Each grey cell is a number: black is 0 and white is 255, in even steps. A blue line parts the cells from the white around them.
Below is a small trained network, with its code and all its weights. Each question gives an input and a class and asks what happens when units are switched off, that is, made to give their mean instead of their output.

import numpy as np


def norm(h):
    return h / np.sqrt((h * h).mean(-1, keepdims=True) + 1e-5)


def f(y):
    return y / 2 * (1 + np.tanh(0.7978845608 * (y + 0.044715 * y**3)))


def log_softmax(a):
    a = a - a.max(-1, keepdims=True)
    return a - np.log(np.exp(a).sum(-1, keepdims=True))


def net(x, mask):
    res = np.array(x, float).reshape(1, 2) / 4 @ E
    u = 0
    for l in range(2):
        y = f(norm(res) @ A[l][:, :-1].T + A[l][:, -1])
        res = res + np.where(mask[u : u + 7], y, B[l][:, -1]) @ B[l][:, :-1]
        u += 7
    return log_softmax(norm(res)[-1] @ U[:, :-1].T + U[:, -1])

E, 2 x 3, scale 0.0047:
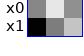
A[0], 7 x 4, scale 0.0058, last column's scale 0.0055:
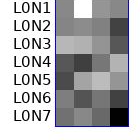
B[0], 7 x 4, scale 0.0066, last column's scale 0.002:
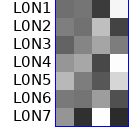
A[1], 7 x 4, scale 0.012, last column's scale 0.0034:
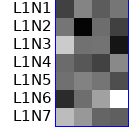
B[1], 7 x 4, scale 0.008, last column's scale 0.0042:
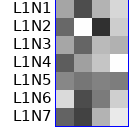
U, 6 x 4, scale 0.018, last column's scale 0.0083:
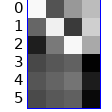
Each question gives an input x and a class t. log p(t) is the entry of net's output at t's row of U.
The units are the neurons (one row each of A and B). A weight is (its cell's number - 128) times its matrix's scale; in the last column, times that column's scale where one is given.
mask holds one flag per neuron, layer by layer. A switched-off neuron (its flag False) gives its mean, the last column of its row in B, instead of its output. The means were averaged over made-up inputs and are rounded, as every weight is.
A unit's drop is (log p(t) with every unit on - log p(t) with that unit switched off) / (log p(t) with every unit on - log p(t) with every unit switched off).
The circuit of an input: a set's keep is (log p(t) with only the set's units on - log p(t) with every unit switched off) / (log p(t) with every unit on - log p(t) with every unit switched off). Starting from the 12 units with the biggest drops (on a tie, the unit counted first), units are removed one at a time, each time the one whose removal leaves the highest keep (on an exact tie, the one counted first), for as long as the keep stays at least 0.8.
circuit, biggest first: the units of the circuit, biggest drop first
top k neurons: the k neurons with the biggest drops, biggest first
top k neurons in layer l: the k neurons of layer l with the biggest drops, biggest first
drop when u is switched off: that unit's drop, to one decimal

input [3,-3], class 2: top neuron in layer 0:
L0N4
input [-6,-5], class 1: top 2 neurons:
L1N2, L1N1
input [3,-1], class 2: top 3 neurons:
L1N2, L1N6, L0N4
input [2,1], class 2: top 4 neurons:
L1N2, L1N6, L1N4, L0N4
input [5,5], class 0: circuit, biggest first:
L1N6, L1N4
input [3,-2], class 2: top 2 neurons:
L1N6, L1N2
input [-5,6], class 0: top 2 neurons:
L1N6, L1N1
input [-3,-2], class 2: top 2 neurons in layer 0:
L0N1, L0N4
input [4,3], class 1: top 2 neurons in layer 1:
L1N7, L1N3
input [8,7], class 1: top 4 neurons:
L1N7, L0N5, L1N3, L1N4
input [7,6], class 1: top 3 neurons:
L1N7, L0N5, L1N3
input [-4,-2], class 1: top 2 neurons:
L1N2, L1N1
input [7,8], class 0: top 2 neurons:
L1N6, L1N2
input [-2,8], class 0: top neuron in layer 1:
L1N6
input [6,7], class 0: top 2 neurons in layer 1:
L1N6, L1N2
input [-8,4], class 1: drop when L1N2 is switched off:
1.2
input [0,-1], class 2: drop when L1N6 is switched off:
0.1
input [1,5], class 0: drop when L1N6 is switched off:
0.1
